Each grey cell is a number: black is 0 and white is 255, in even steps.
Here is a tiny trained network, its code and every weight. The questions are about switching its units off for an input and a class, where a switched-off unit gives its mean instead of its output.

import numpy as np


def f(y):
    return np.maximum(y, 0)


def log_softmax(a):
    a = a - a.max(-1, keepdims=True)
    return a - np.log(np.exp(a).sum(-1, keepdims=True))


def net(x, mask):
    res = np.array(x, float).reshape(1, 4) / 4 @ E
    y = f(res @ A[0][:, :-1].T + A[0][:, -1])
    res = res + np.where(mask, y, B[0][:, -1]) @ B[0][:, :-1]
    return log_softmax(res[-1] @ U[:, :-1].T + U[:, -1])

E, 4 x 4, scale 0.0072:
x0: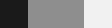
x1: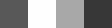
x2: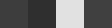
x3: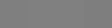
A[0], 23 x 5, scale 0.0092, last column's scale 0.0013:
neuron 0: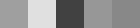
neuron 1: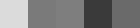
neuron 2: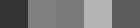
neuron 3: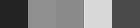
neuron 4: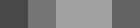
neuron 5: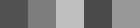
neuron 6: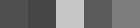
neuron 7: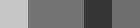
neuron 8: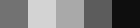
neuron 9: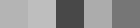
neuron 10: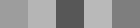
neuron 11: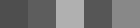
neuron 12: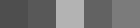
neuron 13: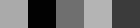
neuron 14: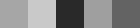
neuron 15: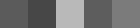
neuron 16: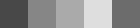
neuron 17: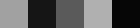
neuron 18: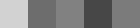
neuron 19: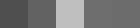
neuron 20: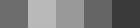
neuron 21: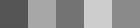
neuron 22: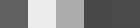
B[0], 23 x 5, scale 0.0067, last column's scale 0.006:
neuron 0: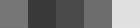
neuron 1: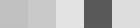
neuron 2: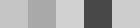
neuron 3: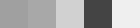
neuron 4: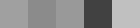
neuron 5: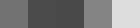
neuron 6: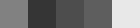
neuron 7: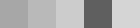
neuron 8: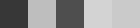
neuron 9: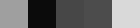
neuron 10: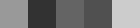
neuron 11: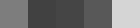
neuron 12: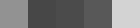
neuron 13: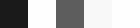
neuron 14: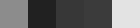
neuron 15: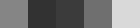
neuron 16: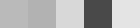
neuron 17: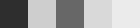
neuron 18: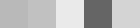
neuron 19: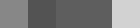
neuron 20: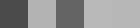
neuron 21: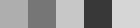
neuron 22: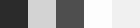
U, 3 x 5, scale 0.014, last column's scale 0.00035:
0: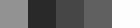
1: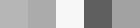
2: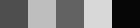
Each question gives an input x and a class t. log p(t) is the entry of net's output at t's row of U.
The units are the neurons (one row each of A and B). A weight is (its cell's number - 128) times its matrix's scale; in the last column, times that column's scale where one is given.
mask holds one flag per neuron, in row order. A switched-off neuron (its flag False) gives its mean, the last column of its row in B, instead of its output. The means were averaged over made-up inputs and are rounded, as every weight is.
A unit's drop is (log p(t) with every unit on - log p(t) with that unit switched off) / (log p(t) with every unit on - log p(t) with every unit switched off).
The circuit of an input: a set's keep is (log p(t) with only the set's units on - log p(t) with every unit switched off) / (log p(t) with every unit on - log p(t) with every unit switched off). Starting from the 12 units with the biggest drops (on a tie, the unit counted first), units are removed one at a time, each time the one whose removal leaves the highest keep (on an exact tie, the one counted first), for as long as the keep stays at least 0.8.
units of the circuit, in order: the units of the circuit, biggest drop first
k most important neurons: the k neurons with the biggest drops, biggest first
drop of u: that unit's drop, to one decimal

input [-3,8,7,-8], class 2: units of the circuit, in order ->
[neuron 22]
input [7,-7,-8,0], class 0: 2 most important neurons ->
[neuron 9; neuron 14]
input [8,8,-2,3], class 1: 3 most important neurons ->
[neuron 3; neuron 21; neuron 16]
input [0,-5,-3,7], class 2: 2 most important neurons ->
[neuron 13; neuron 17]
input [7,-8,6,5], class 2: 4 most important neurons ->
[neuron 13; neuron 17; neuron 1; neuron 18]
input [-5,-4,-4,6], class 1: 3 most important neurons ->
[neuron 1; neuron 18; neuron 7]
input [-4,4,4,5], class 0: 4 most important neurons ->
[neuron 13; neuron 5; neuron 16; neuron 3]
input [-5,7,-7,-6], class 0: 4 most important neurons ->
[neuron 14; neuron 9; neuron 0; neuron 13]
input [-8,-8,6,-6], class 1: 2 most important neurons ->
[neuron 18; neuron 1]
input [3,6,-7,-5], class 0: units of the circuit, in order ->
[neuron 14; neuron 9]
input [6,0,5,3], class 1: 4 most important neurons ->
[neuron 16; neuron 3; neuron 2; neuron 14]
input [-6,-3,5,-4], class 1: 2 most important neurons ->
[neuron 18; neuron 1]
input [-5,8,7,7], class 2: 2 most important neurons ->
[neuron 22; neuron 8]
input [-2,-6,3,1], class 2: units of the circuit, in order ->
[neuron 13]
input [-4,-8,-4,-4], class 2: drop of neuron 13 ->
0.2
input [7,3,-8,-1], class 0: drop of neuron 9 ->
0.1
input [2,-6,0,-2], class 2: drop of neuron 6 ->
0.0
